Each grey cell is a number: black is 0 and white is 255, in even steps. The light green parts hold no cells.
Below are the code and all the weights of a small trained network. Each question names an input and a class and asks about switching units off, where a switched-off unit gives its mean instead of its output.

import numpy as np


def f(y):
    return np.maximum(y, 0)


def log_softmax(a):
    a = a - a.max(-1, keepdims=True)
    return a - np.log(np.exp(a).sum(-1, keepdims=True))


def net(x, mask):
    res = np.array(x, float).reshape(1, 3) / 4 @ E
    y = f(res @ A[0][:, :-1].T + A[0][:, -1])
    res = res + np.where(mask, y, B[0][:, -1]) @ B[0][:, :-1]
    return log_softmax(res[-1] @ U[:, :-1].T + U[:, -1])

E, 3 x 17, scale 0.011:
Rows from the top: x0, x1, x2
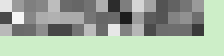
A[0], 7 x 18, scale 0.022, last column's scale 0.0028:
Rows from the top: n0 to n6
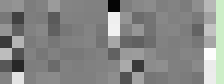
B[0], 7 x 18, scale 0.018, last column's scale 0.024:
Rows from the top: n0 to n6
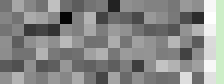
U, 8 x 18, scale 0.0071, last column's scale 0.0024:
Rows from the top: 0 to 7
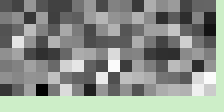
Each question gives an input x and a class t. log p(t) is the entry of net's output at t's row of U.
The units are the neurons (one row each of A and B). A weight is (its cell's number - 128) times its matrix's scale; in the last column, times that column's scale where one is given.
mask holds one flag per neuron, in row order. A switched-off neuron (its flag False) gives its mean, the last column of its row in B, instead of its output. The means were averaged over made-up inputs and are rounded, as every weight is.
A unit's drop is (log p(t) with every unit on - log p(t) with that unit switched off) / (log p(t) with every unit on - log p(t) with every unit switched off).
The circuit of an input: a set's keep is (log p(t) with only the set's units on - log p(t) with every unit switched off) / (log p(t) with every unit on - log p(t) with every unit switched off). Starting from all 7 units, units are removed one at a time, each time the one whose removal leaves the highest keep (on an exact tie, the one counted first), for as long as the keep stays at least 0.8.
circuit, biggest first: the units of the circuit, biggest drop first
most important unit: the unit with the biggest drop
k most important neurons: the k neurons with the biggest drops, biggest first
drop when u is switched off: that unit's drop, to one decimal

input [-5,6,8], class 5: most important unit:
n3
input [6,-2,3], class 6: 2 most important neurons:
n1, n2
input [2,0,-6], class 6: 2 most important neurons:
n6, n5
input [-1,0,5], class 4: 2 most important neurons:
n2, n5
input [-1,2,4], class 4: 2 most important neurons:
n2, n5
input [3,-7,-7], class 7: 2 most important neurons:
n5, n1
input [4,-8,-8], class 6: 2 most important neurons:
n4, n2
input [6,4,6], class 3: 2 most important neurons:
n6, n3
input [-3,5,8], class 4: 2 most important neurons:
n2, n5
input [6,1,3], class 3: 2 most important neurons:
n6, n5
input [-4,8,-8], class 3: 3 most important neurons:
n0, n1, n4
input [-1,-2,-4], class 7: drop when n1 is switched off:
1.0
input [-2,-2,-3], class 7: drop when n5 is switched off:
0.1
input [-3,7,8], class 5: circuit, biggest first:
n3
